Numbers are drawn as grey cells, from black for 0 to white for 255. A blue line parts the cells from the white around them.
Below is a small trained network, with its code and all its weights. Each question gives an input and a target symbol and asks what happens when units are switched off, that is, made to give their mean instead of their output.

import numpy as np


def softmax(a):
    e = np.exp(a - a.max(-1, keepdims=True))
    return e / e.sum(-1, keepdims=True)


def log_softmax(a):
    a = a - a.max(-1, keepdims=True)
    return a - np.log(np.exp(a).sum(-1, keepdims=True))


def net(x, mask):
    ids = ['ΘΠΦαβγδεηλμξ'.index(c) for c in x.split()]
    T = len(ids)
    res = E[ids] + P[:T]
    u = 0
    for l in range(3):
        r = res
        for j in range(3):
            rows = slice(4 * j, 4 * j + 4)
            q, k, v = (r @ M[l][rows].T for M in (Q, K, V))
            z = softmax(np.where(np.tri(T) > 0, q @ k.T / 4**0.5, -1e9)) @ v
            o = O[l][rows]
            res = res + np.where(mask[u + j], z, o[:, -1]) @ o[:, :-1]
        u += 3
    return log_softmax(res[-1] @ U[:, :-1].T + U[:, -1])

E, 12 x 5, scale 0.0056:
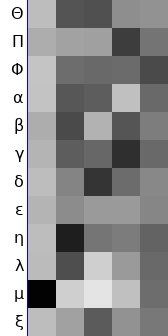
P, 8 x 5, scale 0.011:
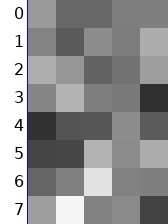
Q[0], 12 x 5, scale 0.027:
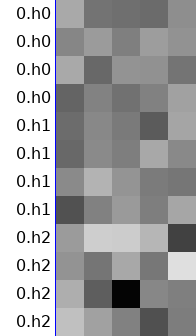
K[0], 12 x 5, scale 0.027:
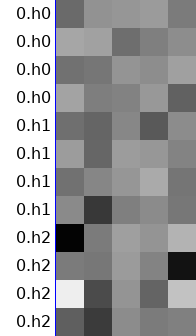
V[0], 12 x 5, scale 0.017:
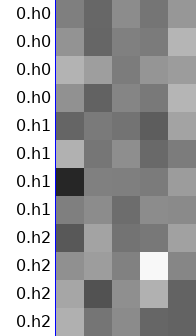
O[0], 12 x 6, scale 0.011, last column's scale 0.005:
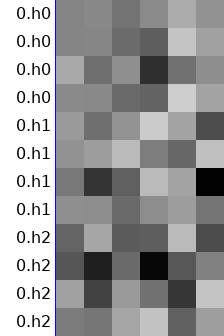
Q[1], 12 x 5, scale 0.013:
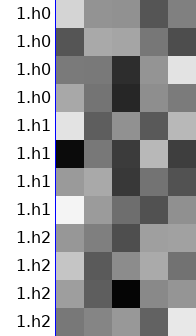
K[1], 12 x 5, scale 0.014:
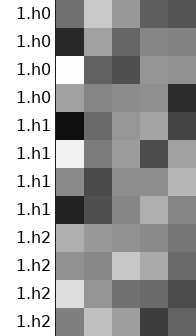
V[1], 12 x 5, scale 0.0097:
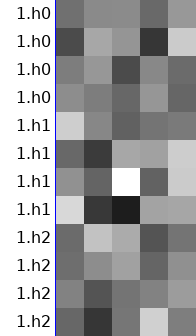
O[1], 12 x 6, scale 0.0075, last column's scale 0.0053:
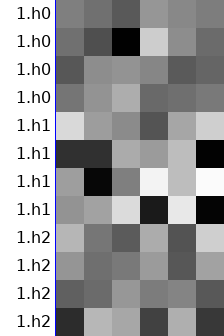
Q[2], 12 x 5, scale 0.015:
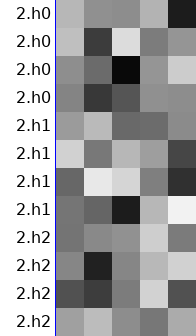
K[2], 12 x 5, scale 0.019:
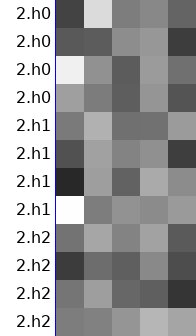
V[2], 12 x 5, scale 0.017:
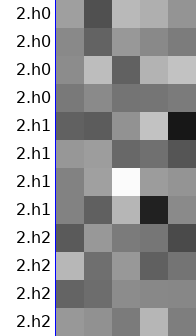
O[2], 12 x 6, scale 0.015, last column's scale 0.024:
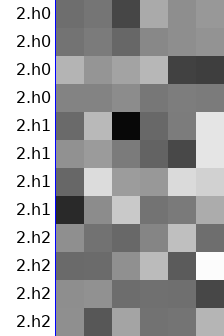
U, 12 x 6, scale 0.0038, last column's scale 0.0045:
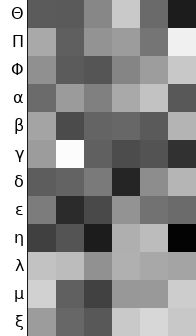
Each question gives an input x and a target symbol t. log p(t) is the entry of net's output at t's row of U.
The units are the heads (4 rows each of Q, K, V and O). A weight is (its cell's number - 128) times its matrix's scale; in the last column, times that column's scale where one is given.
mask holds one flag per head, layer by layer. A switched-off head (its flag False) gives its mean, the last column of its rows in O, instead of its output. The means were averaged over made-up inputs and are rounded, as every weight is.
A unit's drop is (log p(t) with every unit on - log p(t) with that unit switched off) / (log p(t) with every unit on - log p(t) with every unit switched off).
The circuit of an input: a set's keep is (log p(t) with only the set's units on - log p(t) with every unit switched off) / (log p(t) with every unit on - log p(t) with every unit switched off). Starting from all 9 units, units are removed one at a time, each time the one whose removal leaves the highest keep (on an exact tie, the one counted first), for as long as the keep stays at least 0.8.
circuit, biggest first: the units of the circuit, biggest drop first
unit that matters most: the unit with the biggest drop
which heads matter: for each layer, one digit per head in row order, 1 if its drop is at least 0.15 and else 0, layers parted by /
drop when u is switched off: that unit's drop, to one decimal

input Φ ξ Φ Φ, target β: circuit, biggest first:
2.h1
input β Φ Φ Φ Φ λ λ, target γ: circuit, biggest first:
1.h1, 0.h0, 2.h2
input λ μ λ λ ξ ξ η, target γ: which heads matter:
011 / 101 / 111
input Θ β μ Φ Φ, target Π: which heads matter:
101 / 110 / 111
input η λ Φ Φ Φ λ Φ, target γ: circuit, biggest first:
0.h0, 1.h1, 2.h2
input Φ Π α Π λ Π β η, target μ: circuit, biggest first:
2.h1, 0.h2
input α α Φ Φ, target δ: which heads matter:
001 / 000 / 110
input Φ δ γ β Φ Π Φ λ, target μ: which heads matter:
011 / 110 / 010
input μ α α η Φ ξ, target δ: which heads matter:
111 / 011 / 110
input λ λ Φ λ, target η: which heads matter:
011 / 010 / 110
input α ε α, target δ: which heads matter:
001 / 110 / 110
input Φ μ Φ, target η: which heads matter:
011 / 100 / 101
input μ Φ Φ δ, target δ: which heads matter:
111 / 011 / 110
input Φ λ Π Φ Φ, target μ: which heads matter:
011 / 010 / 010
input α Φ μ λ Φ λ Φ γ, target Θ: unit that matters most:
1.h0
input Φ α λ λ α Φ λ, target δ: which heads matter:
001 / 011 / 110
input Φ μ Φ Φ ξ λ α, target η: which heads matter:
111 / 110 / 101
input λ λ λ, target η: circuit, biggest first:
0.h2, 2.h0, 2.h1
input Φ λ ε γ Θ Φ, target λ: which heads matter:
101 / 111 / 110
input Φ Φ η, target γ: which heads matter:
111 / 110 / 010
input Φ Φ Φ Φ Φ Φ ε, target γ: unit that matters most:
1.h1
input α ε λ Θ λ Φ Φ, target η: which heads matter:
001 / 000 / 111
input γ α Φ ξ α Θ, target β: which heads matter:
110 / 010 / 010
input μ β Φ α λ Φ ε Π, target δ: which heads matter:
111 / 011 / 110
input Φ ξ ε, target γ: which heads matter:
111 / 110 / 010
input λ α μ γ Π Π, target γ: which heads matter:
011 / 101 / 111
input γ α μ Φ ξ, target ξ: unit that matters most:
0.h2
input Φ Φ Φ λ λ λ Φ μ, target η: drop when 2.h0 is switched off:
0.2
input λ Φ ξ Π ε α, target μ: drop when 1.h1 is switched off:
0.4
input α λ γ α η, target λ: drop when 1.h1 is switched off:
0.3
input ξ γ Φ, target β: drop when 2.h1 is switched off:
0.9
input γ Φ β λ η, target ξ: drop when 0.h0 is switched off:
0.3
